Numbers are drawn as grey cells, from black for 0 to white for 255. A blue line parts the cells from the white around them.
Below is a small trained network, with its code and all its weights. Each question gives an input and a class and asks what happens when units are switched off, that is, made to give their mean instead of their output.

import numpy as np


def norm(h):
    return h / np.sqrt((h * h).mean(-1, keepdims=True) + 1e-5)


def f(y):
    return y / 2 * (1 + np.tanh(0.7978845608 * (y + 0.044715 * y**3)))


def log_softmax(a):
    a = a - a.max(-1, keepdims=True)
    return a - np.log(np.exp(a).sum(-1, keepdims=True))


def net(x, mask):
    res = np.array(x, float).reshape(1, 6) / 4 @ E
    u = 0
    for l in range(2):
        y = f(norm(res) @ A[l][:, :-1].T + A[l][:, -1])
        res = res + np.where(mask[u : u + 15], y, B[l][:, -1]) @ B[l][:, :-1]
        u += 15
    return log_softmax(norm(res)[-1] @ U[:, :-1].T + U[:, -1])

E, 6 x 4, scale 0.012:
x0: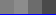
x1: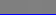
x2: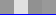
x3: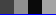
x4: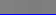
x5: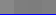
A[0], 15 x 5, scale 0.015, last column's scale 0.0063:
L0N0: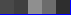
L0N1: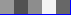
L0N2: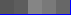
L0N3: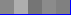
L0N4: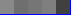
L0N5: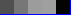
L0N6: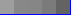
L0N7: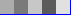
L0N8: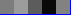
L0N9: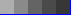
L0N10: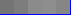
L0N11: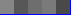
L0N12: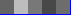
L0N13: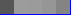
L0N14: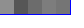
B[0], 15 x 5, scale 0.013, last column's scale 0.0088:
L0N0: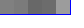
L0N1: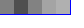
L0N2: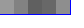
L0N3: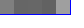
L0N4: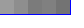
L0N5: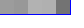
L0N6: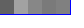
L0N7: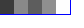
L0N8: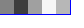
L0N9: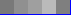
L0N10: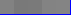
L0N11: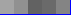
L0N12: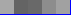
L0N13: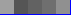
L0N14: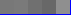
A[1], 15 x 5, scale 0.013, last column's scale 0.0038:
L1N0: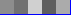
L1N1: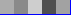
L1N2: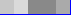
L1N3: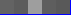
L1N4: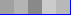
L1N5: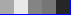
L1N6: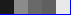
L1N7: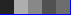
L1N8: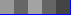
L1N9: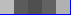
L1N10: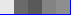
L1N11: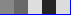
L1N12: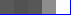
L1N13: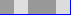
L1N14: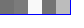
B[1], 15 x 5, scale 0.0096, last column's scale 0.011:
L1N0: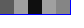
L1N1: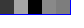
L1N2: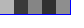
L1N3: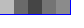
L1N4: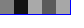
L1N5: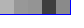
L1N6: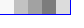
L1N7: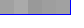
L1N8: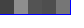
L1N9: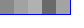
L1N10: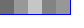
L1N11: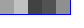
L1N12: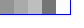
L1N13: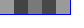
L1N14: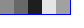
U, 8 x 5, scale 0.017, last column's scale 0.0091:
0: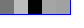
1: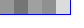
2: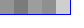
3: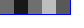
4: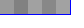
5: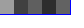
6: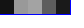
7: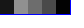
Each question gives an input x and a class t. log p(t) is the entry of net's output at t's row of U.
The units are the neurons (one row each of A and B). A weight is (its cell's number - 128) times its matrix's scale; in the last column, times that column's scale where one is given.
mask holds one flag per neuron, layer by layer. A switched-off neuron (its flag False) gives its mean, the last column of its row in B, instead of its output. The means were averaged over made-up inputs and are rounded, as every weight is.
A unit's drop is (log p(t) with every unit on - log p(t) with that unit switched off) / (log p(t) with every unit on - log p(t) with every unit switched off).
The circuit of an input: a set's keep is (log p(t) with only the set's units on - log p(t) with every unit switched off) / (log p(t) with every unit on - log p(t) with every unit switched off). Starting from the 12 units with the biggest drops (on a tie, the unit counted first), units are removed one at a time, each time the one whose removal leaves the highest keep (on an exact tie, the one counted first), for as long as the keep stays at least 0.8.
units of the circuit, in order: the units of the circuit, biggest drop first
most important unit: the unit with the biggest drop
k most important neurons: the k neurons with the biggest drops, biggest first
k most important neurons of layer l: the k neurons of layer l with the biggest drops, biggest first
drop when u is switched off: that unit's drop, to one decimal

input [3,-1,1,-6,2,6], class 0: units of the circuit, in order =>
[L1N14 L1N0]
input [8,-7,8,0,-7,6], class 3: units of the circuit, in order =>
[L0N8 L1N6 L1N4]
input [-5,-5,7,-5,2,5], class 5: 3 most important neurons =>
[L0N8 L1N13 L1N2]
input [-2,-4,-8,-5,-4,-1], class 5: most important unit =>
L1N3
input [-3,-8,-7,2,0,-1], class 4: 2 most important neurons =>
[L1N9 L1N12]
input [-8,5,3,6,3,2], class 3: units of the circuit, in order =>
[L0N7 L1N6 L1N4]
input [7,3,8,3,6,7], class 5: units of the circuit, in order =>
[L0N7 L1N2]
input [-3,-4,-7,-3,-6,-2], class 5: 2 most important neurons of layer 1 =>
[L1N3 L1N10]
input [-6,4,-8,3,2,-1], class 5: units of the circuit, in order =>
[L0N8 L1N14]
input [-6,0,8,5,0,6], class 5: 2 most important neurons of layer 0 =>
[L0N7 L0N8]
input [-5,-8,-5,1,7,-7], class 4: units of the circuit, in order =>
[L0N8 L1N12]
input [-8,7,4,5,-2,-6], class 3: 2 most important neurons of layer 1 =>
[L1N6 L1N4]
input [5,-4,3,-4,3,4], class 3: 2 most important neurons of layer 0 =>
[L0N8 L0N9]
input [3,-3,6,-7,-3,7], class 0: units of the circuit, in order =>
[L1N1]
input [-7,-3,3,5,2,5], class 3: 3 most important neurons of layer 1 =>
[L1N6 L1N4 L1N7]
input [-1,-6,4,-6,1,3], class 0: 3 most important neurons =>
[L1N14 L0N8 L1N12]
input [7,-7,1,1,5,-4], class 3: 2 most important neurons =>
[L0N8 L1N6]
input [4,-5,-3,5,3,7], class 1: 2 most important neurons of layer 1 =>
[L1N12 L1N14]
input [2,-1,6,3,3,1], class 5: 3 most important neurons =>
[L0N7 L0N1 L1N2]
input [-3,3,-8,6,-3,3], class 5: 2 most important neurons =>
[L0N7 L0N8]
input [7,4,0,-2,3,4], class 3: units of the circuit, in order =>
[L0N8]
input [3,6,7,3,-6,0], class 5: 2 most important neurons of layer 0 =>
[L0N7 L0N1]
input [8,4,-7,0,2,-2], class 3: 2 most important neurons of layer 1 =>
[L1N6 L1N7]
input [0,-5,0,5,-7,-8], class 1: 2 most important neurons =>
[L0N7 L1N6]
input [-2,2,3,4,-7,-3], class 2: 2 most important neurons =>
[L0N7 L1N14]
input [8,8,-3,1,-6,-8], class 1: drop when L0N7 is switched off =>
0.2
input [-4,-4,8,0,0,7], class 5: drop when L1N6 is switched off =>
0.0
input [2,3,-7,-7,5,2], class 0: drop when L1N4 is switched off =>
0.1
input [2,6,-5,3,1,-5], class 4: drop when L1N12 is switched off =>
0.1
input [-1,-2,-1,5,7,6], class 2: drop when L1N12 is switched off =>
0.2
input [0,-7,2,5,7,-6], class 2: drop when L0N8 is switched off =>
-0.1
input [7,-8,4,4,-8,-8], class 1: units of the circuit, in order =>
[L0N7]
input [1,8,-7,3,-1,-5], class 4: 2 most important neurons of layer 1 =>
[L1N9 L1N12]
